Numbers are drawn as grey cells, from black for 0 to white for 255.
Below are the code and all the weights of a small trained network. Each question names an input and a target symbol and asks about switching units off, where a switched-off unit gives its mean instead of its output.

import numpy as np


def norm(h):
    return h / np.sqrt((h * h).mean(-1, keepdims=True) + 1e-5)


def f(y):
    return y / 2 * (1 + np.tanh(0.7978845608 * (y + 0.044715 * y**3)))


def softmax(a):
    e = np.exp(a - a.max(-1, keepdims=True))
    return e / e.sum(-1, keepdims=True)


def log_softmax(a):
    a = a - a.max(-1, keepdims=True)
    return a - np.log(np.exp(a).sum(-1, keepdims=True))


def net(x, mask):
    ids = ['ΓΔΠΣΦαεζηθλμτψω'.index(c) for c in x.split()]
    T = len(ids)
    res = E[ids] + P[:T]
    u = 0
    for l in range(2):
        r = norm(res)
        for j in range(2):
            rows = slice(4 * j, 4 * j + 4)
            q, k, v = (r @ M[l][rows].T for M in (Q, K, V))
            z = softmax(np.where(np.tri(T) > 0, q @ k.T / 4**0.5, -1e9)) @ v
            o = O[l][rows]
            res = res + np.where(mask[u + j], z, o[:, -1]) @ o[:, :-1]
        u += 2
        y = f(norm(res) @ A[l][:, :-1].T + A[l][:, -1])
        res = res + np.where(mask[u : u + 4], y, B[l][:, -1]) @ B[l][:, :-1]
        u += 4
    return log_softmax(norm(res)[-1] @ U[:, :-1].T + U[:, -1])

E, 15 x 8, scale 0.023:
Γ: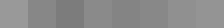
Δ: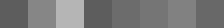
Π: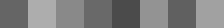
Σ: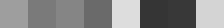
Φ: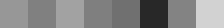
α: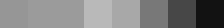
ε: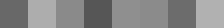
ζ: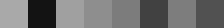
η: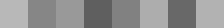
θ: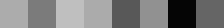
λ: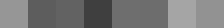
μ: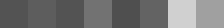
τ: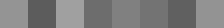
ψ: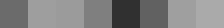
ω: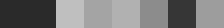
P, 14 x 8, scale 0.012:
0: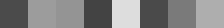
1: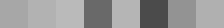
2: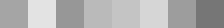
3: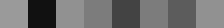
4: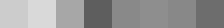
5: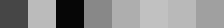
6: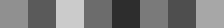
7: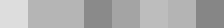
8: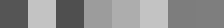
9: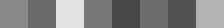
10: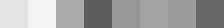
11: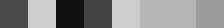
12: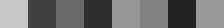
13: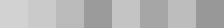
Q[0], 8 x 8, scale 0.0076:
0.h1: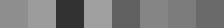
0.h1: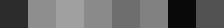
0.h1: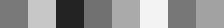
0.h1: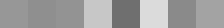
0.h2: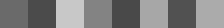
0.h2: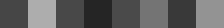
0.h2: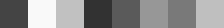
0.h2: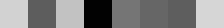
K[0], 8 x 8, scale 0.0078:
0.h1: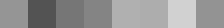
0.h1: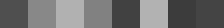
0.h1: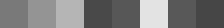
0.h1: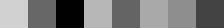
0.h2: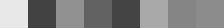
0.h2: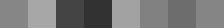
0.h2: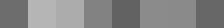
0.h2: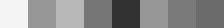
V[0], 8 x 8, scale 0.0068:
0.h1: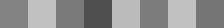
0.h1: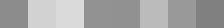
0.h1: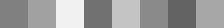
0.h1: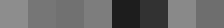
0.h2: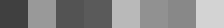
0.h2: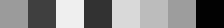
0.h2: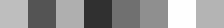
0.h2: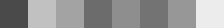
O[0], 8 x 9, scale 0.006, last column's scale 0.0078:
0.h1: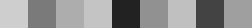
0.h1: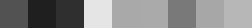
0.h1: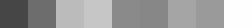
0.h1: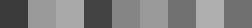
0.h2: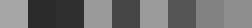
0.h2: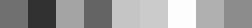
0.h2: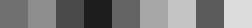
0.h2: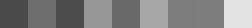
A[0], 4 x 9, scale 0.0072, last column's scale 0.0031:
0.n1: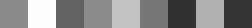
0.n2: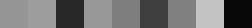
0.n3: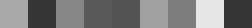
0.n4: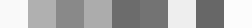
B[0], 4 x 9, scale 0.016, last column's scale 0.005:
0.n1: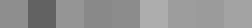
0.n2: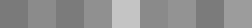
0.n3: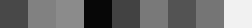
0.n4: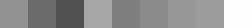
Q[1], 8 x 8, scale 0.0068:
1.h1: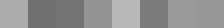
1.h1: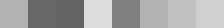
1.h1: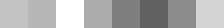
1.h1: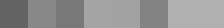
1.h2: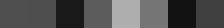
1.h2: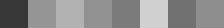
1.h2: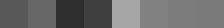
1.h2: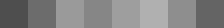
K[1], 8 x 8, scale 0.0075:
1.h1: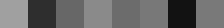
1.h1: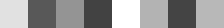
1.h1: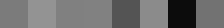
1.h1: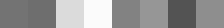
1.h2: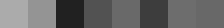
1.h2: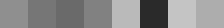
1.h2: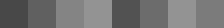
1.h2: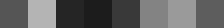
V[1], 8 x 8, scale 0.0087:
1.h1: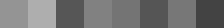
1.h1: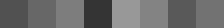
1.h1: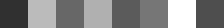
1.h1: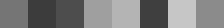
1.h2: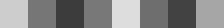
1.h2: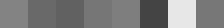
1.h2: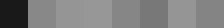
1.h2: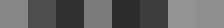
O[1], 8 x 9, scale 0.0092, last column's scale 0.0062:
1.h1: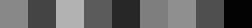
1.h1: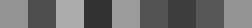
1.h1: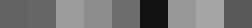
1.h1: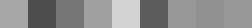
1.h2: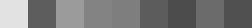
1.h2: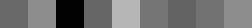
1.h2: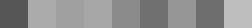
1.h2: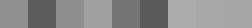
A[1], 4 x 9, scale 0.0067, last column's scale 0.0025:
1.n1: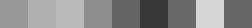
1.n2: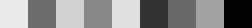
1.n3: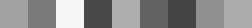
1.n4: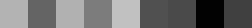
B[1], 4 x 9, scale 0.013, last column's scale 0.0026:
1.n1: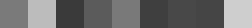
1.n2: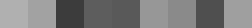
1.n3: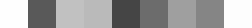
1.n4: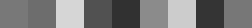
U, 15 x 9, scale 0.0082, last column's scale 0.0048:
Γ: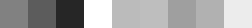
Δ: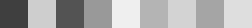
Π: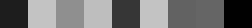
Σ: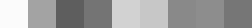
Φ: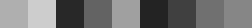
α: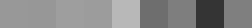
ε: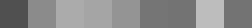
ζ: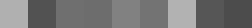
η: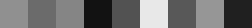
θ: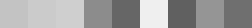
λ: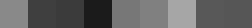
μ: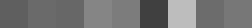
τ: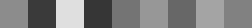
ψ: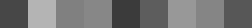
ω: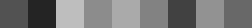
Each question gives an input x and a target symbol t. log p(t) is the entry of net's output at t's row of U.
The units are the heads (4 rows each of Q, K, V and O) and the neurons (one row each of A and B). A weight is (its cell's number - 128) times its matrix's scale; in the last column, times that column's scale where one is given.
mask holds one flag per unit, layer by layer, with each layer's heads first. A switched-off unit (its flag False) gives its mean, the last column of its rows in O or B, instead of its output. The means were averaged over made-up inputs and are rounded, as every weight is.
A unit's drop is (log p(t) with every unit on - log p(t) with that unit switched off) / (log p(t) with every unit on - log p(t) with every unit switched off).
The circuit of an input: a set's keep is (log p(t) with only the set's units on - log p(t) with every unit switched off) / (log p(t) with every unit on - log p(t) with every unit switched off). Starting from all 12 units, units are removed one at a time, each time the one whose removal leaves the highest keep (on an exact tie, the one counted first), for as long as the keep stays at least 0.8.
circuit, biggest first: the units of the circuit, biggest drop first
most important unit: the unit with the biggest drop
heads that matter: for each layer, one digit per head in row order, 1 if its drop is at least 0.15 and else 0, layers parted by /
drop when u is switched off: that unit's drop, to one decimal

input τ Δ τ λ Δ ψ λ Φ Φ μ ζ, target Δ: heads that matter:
01 / 01
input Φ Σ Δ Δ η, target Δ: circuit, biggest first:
0.h2; 1.h2
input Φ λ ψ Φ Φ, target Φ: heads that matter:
11 / 00
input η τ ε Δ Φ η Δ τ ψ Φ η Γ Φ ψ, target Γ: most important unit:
0.n4
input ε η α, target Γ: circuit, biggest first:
0.h1; 0.h2
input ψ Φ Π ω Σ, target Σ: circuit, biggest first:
0.n1; 1.n2
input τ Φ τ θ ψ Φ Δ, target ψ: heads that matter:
00 / 10
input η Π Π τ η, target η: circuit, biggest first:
0.n3; 1.h1
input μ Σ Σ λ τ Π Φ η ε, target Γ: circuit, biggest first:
0.h2; 0.n3
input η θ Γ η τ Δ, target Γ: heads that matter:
01 / 00
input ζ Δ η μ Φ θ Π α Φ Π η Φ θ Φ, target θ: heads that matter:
00 / 11
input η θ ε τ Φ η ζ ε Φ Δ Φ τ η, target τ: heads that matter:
00 / 00
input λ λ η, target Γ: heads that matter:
10 / 00
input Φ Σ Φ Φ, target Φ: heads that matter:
01 / 00
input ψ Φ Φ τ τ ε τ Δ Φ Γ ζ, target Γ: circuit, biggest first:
0.n4
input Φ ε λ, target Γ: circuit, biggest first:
0.h1; 0.n4
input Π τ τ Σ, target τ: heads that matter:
01 / 00
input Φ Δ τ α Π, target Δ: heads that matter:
10 / 01
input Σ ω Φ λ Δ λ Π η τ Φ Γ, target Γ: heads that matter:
00 / 00
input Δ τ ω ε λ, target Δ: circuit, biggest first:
1.h2; 1.n3
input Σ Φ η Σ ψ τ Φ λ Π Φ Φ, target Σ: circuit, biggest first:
1.h1; 0.n4
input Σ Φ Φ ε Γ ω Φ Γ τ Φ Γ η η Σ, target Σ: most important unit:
1.n2
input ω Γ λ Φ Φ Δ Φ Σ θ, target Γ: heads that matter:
10 / 01
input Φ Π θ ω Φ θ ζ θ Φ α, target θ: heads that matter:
01 / 10
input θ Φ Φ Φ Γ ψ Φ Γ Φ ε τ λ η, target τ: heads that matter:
00 / 10
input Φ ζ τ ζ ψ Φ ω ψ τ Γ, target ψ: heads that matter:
00 / 10
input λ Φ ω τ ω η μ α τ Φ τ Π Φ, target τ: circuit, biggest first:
0.n3; 1.n3; 0.h2
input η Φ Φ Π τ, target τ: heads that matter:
10 / 10
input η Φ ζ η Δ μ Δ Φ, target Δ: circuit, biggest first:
1.h2; 0.h2
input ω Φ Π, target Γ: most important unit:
0.h1
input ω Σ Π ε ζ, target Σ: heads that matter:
01 / 10
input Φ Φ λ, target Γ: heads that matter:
00 / 00
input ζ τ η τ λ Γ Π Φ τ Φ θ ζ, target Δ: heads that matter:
11 / 00
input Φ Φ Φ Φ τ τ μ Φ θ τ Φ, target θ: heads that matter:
10 / 11
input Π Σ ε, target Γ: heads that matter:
10 / 00
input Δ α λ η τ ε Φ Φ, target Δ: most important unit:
0.n4
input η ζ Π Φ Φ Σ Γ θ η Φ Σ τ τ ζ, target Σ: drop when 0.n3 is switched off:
0.4
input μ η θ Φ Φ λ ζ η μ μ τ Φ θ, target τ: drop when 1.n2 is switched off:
-0.1
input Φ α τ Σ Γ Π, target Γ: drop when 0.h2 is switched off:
0.2
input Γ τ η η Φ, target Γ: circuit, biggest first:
0.n4
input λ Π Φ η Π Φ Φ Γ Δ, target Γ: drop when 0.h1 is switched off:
0.2
